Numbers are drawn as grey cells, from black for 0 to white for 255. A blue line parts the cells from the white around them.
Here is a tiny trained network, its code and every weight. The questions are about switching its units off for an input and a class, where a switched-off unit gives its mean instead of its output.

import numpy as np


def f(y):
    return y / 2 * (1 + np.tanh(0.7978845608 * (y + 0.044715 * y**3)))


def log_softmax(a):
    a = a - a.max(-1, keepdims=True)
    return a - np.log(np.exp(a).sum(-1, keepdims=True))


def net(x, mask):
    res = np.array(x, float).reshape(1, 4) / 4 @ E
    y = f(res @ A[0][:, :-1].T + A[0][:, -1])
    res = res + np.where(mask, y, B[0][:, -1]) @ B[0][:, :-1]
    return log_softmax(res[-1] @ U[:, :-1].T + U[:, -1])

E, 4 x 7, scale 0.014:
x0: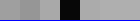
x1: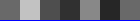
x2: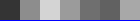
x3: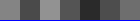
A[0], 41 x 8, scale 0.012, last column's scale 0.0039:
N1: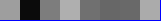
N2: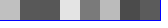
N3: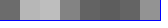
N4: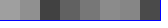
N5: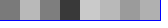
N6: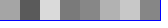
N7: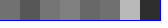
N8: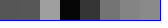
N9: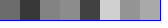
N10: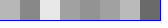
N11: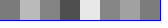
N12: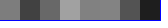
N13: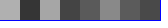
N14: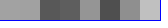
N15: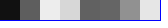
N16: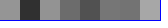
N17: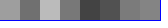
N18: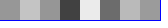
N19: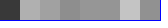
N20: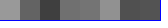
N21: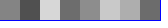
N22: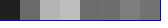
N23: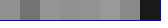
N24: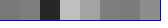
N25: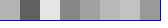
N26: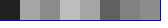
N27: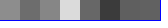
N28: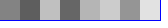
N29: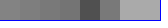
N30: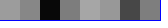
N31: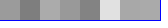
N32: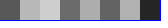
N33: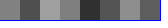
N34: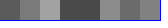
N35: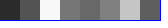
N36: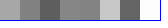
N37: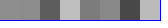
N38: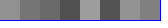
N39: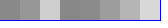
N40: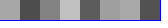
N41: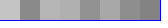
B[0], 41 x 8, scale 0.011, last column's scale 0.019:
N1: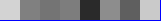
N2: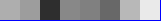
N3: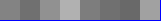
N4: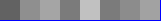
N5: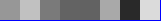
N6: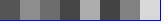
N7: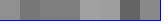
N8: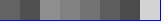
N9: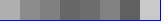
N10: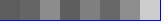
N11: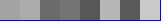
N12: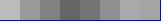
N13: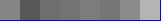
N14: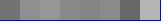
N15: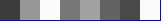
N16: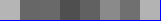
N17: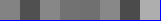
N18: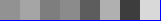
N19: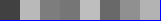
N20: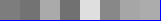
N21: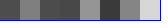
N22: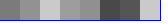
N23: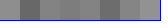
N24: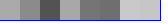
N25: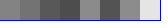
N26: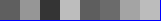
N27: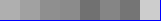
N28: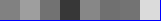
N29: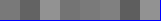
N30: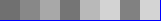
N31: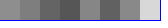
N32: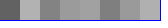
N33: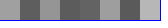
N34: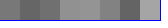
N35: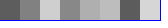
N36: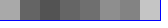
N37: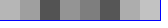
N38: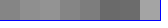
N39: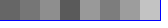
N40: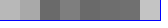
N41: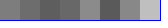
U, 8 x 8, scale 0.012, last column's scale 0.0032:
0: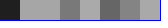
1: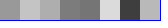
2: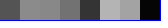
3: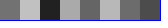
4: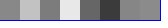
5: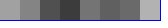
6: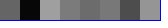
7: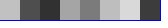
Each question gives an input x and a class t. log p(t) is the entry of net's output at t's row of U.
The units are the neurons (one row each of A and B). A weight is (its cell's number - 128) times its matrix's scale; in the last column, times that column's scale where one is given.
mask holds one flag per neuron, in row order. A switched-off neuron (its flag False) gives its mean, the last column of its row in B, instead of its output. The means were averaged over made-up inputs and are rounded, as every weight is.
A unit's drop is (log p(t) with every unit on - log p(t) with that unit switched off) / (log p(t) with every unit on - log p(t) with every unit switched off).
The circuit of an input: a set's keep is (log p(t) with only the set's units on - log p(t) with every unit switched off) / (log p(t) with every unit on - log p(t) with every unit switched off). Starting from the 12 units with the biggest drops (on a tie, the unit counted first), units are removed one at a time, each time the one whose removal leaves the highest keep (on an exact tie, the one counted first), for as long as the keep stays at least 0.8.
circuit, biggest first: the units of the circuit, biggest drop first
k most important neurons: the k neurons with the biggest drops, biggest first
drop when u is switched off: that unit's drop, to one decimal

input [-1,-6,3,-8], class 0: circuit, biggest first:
[N19]
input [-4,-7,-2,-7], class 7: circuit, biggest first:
[N2, N24]
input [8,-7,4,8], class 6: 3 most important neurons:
[N35, N8, N2]
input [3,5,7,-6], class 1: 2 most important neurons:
[N18, N11]
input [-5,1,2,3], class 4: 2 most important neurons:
[N30, N5]
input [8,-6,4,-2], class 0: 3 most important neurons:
[N35, N19, N32]
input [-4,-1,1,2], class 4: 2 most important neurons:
[N30, N5]
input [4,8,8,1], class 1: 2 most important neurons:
[N18, N11]
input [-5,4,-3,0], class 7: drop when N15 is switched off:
0.2
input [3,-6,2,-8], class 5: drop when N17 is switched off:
0.0
